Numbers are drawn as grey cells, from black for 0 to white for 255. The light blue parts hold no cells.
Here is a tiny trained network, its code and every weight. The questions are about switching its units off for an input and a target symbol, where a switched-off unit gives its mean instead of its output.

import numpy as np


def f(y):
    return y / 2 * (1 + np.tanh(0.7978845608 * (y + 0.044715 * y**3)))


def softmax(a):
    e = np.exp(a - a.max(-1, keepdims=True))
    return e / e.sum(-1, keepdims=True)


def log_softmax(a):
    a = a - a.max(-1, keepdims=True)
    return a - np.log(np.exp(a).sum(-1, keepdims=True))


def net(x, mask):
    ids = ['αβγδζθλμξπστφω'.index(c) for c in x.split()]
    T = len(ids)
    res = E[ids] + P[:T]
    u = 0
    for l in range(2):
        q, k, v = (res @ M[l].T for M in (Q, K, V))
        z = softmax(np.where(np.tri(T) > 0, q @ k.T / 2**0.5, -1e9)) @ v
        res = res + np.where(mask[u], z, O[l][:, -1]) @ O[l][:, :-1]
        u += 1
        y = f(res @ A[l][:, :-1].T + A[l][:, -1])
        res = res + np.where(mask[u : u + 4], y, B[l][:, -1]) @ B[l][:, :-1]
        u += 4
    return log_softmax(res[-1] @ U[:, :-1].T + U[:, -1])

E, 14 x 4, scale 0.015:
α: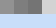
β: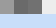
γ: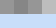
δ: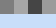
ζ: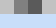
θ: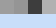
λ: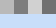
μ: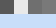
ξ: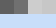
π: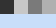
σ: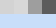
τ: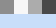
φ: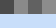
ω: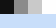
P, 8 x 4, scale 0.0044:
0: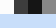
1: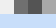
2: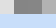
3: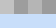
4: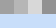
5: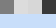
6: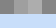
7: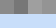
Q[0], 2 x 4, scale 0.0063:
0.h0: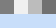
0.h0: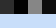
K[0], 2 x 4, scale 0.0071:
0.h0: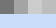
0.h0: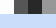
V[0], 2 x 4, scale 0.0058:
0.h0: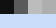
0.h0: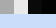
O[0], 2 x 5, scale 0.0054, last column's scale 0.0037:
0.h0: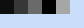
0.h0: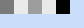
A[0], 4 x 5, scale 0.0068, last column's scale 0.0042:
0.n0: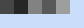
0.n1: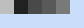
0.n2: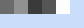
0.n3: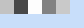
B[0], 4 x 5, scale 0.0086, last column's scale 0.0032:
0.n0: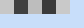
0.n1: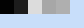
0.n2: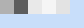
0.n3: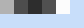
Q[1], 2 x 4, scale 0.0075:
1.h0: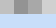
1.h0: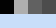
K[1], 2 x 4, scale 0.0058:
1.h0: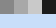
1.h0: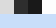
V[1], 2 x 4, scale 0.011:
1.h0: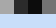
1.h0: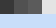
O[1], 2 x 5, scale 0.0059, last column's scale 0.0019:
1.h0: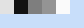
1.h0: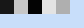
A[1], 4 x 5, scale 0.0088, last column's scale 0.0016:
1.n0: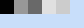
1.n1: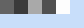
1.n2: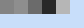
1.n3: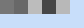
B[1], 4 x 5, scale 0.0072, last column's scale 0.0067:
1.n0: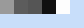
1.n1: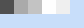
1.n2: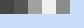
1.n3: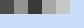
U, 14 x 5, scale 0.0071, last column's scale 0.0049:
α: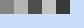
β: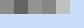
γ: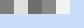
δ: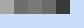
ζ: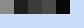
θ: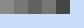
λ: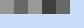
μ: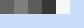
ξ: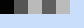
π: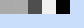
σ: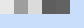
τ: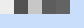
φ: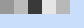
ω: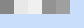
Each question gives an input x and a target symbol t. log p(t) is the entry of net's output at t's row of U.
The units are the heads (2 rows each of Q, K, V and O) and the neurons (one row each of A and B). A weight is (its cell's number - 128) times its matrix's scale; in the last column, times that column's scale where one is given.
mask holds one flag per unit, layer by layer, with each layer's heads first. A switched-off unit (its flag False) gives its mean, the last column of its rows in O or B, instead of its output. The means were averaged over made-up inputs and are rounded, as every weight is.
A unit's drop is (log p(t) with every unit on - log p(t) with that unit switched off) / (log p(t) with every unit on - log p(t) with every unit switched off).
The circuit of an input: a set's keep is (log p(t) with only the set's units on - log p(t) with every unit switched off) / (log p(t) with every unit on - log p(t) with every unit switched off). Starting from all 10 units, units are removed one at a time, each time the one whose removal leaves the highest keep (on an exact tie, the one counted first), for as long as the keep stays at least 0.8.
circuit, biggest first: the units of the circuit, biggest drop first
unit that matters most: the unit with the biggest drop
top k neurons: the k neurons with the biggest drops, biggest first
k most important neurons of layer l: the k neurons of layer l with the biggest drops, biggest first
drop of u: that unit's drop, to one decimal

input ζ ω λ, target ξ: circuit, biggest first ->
[0.h0, 0.n1]
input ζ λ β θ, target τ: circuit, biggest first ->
[1.h0, 0.n2]
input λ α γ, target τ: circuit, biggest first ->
[1.h0]
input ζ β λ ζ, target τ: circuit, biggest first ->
[1.h0, 0.n3]
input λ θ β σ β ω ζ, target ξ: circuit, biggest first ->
[0.h0, 0.n1]
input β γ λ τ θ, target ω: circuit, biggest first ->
[1.h0, 0.h0]
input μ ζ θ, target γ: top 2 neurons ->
[0.n3, 1.n0]
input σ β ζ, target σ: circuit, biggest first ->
[1.h0, 0.h0]
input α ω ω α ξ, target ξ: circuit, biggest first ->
[0.h0, 1.n1]
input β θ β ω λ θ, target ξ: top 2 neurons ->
[0.n1, 1.n1]
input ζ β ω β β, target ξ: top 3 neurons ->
[0.n1, 1.n1, 0.n0]
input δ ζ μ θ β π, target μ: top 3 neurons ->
[1.n0, 1.n1, 0.n0]
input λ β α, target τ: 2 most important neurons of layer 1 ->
[1.n3, 1.n1]
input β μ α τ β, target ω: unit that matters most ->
1.h0
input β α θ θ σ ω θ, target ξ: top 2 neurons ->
[0.n1, 0.n2]
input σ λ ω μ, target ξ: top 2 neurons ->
[1.n3, 1.n2]
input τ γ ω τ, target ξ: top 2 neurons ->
[1.n2, 1.n3]
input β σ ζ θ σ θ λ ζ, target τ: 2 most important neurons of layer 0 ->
[0.n3, 0.n1]
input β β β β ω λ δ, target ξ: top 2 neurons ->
[0.n1, 0.n2]
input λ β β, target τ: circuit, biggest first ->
[1.h0]
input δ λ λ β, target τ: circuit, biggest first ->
[1.h0, 0.n3]
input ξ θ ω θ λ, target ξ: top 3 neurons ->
[1.n1, 0.n1, 1.n2]
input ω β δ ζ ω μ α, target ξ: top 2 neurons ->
[0.n0, 0.n1]
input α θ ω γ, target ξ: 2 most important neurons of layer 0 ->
[0.n1, 0.n0]
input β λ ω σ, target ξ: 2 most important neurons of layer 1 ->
[1.n1, 1.n3]
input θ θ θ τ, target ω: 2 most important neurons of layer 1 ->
[1.n0, 1.n2]
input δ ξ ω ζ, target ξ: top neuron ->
[0.n1]
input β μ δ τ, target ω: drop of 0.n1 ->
0.0
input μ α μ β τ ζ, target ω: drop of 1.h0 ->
0.8
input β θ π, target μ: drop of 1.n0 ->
1.3
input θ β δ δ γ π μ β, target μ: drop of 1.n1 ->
0.2
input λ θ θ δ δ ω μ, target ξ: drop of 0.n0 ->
0.1
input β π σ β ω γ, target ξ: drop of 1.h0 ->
0.0
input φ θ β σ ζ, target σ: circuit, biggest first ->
[1.h0]
